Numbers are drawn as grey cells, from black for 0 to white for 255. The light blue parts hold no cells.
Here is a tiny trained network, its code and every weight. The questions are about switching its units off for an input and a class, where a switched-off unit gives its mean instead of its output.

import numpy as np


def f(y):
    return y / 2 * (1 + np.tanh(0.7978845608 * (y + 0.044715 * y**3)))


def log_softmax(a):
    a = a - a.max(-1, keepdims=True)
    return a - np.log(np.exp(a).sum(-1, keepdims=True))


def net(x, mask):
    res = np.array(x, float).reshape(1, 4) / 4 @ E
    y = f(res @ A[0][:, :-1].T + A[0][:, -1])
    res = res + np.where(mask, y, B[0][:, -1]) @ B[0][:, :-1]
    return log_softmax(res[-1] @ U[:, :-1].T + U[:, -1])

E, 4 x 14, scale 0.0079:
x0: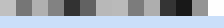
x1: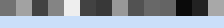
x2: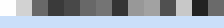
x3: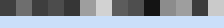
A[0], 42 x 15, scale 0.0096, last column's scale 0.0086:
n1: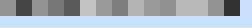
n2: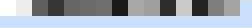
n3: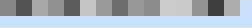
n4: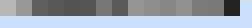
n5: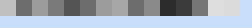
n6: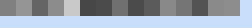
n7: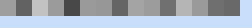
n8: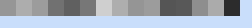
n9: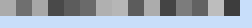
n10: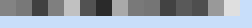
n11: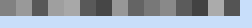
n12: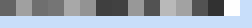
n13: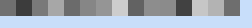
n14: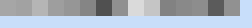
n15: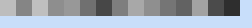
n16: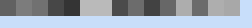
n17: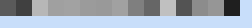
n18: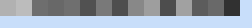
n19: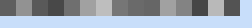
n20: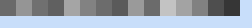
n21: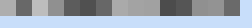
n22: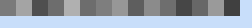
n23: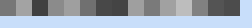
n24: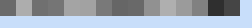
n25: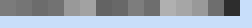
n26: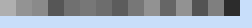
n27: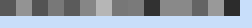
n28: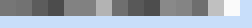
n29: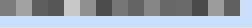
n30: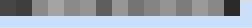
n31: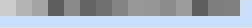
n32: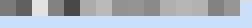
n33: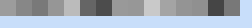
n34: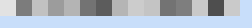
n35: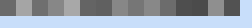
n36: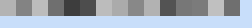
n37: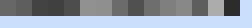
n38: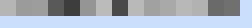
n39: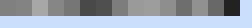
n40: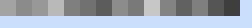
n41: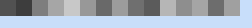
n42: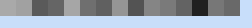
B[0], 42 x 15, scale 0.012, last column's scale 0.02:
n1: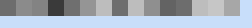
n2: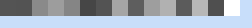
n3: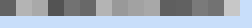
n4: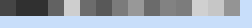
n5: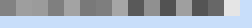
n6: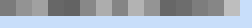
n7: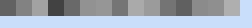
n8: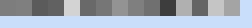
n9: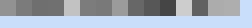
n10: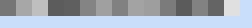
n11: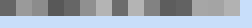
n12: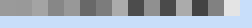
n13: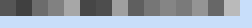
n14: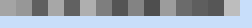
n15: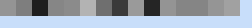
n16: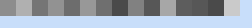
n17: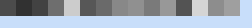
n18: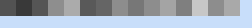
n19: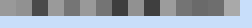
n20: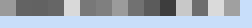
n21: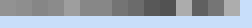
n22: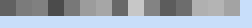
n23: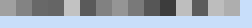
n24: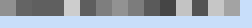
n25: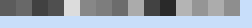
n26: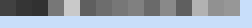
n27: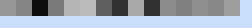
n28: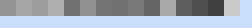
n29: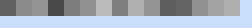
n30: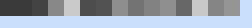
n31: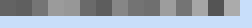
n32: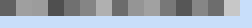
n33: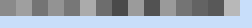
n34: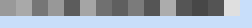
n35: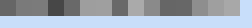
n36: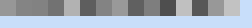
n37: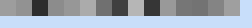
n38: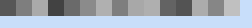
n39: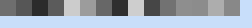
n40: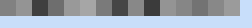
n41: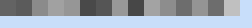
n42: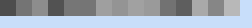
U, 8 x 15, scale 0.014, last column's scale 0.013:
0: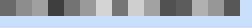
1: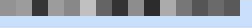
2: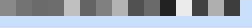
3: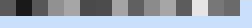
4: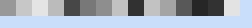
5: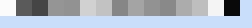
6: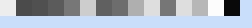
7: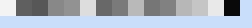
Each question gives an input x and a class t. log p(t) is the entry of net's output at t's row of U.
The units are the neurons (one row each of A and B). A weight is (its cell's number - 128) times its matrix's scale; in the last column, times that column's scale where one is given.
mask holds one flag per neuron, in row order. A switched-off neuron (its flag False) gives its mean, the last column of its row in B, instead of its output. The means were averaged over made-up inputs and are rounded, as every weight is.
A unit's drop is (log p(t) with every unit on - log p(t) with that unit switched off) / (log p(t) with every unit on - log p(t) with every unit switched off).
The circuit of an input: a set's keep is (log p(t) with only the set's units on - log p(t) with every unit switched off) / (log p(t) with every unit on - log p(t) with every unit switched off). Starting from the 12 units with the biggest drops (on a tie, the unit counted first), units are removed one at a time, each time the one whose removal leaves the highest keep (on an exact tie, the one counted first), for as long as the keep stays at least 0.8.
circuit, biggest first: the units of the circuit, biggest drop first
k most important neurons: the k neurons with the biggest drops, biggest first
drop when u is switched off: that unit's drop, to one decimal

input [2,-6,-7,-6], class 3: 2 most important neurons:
[n13 n30]
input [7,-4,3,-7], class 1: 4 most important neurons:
[n34 n14 n15 n12]
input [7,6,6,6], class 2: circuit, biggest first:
[n9]
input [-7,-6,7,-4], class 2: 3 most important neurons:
[n23 n12 n24]
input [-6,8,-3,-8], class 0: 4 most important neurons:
[n10 n6 n29 n11]
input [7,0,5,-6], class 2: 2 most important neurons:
[n36 n5]
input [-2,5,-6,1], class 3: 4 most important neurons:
[n41 n17 n30 n3]
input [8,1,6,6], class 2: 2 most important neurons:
[n36 n9]
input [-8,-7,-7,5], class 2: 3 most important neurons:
[n20 n12 n24]
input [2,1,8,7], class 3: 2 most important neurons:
[n2 n18]
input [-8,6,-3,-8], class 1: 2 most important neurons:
[n33 n34]
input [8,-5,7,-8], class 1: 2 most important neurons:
[n34 n14]
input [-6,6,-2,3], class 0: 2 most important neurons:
[n6 n10]
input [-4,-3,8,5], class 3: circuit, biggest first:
[n2]
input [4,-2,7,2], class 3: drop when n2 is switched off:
0.1
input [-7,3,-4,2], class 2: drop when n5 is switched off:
0.0
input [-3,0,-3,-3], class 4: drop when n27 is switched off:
0.1
